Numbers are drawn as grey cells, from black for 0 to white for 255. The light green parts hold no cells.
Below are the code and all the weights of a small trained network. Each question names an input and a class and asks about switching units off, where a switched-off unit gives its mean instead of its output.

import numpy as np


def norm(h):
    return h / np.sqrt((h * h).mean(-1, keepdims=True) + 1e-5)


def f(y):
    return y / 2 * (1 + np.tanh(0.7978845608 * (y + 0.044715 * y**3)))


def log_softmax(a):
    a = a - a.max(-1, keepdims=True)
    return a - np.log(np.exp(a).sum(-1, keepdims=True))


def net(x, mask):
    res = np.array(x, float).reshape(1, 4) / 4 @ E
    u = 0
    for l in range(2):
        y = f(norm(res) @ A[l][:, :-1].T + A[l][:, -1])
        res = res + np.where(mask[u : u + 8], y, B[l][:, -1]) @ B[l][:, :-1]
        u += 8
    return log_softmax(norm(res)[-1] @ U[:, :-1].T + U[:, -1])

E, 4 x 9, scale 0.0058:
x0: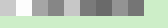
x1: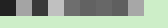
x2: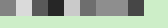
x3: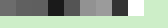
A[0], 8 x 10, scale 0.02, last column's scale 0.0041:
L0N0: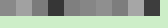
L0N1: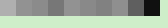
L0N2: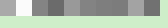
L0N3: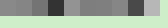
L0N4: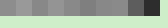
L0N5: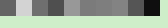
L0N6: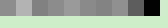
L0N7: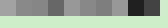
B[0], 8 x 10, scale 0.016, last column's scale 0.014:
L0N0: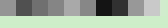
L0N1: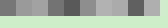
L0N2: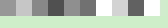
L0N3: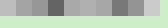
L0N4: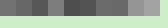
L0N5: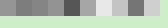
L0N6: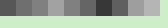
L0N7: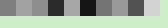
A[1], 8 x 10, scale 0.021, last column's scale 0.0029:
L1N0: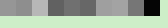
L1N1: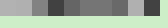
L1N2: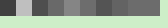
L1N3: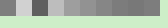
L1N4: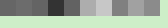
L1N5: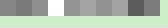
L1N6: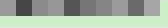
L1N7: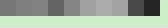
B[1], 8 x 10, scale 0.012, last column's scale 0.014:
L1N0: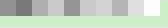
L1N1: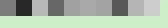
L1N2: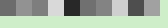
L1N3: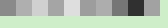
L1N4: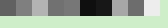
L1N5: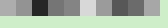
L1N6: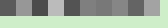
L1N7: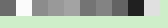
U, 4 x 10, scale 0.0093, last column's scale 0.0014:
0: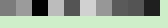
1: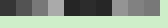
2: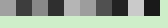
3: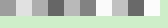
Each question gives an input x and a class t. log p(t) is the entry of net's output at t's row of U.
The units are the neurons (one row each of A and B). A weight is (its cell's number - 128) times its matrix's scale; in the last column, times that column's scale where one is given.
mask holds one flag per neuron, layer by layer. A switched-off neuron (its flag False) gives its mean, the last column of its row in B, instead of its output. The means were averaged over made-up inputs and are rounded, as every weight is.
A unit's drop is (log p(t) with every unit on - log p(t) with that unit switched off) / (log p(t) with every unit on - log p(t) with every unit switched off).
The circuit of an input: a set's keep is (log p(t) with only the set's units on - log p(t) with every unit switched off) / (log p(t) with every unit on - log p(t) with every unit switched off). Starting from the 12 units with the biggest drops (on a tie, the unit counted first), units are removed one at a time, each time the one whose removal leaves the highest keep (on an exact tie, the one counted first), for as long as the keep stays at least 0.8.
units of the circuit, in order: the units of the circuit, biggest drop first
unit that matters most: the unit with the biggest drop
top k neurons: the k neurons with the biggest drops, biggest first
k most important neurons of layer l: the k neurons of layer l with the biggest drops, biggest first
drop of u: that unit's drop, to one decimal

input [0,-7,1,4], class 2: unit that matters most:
L0N0
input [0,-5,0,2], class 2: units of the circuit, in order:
L0N2, L0N0
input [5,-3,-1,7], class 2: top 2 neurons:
L0N0, L0N5
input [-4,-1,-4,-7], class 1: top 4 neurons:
L0N2, L0N3, L0N5, L0N1
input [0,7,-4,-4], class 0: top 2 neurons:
L0N2, L0N7
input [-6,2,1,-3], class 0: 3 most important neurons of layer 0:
L0N2, L0N7, L0N3
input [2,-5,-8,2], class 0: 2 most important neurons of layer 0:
L0N2, L0N3
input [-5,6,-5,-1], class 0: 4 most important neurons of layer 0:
L0N2, L0N7, L0N0, L0N4
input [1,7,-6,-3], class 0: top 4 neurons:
L0N2, L0N7, L1N5, L0N3
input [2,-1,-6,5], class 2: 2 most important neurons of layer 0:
L0N5, L0N2
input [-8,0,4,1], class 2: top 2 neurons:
L0N2, L0N5
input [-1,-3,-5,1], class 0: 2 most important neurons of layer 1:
L1N6, L1N5
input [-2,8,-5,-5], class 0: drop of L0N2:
0.5
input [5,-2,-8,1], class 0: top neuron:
L0N2
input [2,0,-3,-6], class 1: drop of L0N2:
0.3
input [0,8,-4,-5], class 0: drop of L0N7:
0.4
